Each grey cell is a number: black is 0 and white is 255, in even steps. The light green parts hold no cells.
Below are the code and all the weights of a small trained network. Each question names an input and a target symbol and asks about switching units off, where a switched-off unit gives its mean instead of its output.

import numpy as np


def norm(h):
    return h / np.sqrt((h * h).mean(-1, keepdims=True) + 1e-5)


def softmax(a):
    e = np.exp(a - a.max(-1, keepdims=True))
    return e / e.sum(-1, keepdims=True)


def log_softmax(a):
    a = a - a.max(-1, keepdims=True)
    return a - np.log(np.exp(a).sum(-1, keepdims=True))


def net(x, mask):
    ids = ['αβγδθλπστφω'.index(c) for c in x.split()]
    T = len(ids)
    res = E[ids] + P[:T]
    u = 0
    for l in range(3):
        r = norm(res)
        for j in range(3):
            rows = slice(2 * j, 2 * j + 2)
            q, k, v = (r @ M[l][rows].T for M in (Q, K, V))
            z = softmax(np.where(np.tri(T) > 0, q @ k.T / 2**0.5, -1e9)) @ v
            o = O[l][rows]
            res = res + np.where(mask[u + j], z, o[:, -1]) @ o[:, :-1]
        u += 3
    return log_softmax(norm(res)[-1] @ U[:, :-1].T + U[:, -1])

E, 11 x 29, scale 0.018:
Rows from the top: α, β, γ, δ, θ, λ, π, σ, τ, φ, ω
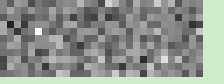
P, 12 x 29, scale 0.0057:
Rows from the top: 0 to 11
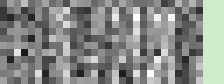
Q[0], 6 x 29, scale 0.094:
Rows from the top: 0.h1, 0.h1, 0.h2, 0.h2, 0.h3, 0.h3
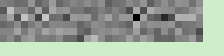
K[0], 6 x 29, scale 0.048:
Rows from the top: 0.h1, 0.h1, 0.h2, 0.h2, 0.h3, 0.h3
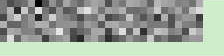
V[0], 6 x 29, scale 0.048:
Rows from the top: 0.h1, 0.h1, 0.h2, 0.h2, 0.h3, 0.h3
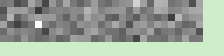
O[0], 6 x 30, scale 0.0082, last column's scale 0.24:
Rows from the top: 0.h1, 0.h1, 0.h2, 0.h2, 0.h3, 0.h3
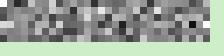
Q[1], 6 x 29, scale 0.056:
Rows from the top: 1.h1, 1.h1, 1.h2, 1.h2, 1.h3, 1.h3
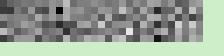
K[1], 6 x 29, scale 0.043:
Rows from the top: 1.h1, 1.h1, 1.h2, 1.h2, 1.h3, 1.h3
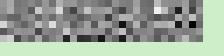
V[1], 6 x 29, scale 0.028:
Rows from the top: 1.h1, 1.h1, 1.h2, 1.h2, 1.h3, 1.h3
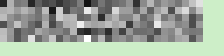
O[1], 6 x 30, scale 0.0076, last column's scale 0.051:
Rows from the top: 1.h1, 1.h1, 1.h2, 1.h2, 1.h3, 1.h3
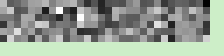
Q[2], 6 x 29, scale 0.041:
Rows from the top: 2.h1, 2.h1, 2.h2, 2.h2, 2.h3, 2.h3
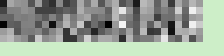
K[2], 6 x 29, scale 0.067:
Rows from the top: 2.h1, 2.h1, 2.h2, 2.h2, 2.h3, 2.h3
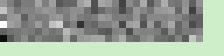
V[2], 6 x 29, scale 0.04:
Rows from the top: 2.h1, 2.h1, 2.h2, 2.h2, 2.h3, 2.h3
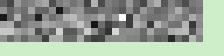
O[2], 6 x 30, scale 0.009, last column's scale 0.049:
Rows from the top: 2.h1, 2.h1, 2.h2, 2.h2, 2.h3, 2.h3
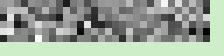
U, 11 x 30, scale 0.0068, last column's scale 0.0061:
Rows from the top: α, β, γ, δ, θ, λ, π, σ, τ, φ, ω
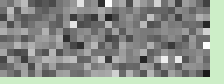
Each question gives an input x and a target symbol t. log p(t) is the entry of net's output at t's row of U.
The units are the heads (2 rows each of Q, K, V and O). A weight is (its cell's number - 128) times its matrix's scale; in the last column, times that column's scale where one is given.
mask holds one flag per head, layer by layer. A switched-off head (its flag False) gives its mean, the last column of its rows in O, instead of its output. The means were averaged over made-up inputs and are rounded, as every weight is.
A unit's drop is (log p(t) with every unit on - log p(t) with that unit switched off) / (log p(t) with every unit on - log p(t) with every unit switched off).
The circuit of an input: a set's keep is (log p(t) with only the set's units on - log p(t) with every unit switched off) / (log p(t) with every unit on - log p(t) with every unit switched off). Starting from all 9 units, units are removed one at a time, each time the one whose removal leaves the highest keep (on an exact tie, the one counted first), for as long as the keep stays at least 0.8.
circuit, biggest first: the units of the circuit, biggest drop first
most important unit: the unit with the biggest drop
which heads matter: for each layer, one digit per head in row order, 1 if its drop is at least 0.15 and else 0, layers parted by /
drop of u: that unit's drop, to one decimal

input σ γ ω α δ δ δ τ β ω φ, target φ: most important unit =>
0.h2
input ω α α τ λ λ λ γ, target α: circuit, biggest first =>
0.h2; 2.h2; 0.h1
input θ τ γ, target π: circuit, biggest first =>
2.h3; 1.h3
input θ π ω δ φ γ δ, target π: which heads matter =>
000 / 000 / 001
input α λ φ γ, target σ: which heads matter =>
111 / 010 / 111
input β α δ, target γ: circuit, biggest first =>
0.h2; 2.h2; 0.h3; 2.h1
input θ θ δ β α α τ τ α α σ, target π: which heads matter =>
000 / 000 / 001
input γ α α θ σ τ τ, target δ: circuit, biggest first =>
1.h1; 0.h2; 0.h1; 1.h2
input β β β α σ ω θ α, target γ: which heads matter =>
011 / 000 / 011
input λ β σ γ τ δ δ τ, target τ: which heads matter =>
110 / 000 / 100
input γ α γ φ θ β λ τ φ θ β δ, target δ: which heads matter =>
111 / 110 / 000
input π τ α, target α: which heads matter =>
111 / 000 / 010
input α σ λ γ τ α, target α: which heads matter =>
110 / 100 / 000
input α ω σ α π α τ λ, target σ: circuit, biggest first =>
0.h2
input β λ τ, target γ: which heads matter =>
010 / 000 / 111
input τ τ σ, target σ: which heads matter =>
110 / 010 / 000
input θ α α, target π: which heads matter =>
000 / 000 / 001
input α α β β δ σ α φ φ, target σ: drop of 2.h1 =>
0.2
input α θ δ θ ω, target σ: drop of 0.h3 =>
0.2
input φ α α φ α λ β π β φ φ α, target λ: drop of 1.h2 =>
0.7
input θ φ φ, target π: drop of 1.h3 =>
0.1
